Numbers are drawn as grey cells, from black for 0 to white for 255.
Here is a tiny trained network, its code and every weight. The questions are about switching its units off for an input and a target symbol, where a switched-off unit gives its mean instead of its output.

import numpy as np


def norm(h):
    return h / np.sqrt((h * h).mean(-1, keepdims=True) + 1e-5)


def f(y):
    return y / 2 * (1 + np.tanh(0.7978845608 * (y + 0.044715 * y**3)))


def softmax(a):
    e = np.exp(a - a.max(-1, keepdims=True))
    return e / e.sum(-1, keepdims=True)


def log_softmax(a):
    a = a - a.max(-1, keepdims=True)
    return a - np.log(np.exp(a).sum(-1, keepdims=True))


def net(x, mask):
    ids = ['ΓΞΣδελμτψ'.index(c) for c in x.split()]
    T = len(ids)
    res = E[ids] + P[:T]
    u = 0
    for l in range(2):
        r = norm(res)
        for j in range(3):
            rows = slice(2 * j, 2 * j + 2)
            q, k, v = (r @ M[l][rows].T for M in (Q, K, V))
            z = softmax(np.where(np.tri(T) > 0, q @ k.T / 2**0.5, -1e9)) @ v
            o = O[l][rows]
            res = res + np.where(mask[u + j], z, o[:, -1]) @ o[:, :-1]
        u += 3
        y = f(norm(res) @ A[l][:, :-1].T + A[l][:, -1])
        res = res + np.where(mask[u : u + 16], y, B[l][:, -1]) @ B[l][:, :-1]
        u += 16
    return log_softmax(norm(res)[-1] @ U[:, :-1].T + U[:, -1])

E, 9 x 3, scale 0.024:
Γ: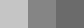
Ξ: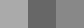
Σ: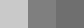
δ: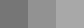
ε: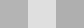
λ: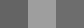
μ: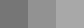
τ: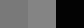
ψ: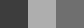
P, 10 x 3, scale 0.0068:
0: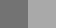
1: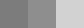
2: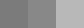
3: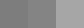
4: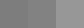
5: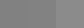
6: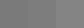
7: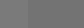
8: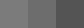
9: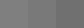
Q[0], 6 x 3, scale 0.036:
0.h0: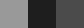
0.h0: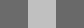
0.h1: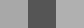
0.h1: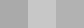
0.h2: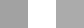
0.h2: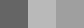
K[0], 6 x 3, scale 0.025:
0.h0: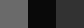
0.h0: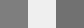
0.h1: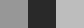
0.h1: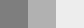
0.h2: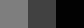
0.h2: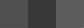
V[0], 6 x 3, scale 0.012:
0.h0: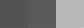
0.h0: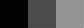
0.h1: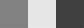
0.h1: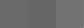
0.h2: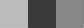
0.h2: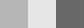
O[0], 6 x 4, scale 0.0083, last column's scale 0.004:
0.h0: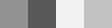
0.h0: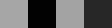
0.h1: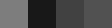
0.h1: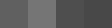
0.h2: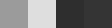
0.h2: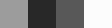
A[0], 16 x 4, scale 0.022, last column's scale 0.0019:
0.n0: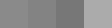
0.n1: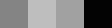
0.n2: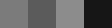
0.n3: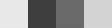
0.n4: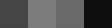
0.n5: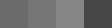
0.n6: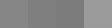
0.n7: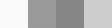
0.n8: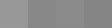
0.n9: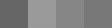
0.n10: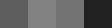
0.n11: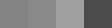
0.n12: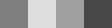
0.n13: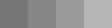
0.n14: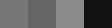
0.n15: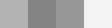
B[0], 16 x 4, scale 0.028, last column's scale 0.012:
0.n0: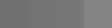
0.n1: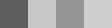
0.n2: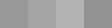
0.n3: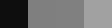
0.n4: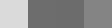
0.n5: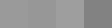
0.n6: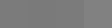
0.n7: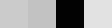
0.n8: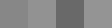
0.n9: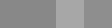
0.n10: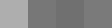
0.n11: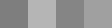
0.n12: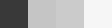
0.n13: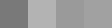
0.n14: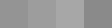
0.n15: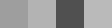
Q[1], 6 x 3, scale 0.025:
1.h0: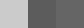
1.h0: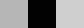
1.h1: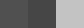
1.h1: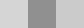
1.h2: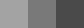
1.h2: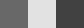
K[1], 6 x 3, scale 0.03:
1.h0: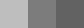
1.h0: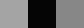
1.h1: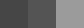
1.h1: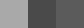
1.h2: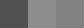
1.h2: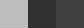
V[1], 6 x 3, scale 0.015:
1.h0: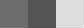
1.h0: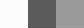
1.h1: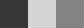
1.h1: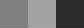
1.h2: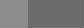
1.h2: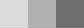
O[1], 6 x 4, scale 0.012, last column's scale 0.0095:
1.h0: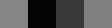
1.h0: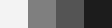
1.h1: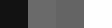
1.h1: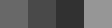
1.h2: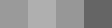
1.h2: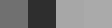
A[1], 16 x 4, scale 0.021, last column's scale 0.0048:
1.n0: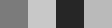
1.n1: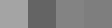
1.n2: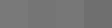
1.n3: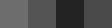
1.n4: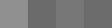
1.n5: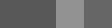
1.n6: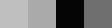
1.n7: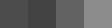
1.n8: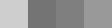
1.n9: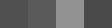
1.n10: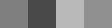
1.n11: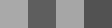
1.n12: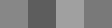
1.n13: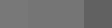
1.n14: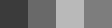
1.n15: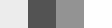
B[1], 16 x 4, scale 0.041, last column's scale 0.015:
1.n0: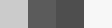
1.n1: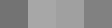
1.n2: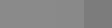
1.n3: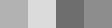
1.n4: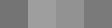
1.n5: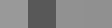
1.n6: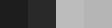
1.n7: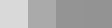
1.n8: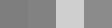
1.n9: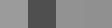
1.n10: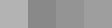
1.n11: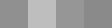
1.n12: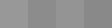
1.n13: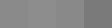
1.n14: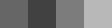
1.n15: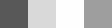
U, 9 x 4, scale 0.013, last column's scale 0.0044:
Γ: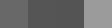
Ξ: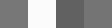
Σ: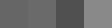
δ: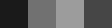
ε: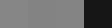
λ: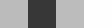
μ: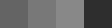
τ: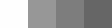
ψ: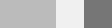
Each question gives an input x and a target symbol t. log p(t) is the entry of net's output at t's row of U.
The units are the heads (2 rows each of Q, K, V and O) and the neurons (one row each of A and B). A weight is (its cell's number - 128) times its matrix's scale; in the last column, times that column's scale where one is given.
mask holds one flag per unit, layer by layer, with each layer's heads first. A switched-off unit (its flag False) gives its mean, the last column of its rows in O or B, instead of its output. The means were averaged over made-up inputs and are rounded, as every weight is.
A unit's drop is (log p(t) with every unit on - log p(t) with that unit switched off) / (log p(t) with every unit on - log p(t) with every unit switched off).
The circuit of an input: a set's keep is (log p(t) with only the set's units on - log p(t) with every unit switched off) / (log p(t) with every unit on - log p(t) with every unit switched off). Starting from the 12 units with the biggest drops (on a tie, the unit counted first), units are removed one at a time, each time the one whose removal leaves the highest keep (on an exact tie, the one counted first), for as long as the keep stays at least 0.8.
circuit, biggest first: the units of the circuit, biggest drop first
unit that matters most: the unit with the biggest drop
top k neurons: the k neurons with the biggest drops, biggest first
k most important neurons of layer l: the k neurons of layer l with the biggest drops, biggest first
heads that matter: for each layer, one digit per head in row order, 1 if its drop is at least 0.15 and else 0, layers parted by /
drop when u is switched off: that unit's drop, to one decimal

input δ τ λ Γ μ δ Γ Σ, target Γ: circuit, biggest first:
[1.n6, 0.n7]
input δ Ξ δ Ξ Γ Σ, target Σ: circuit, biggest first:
[1.n6, 0.n7]
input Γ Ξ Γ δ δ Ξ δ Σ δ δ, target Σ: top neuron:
[1.n6]
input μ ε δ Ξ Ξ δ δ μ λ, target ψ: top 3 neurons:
[0.n4, 1.n15, 0.n7]
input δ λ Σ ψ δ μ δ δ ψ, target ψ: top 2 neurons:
[0.n12, 0.n7]
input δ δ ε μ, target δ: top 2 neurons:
[0.n7, 1.n14]
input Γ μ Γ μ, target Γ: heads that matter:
101 / 000
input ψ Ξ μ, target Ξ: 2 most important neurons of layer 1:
[1.n6, 1.n15]
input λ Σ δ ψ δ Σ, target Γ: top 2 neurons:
[1.n6, 1.n0]
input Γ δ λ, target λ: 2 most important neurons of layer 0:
[0.n3, 0.n7]
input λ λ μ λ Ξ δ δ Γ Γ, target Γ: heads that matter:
000 / 000
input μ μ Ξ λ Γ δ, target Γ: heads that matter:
100 / 000
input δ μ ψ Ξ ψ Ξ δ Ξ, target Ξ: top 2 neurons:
[0.n12, 0.n7]
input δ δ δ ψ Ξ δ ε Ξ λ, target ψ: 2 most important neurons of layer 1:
[1.n15, 1.n3]
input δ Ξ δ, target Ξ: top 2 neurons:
[1.n6, 0.n7]
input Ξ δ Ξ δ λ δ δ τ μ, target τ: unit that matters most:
0.n12
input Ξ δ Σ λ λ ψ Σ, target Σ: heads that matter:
001 / 000
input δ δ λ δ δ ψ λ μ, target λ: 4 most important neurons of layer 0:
[0.n7, 0.n3, 0.n12, 0.n1]
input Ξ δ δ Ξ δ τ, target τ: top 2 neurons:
[1.n7, 1.n3]
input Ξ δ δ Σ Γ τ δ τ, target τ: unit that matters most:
0.n12
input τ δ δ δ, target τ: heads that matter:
110 / 000
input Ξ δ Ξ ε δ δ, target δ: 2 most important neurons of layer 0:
[0.n7, 0.n15]
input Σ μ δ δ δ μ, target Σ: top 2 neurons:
[1.n6, 1.n0]
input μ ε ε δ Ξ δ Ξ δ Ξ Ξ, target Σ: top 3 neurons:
[1.n6, 0.n7, 1.n0]
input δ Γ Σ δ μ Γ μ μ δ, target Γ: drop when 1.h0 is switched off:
0.0
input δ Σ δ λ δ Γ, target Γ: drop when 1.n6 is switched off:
0.2
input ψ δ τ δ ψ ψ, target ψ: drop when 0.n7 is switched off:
0.1
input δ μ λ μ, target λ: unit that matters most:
0.h2
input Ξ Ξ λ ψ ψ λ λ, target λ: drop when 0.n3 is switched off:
0.5
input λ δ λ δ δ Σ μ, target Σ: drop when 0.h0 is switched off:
0.7
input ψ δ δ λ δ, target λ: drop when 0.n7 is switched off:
0.7
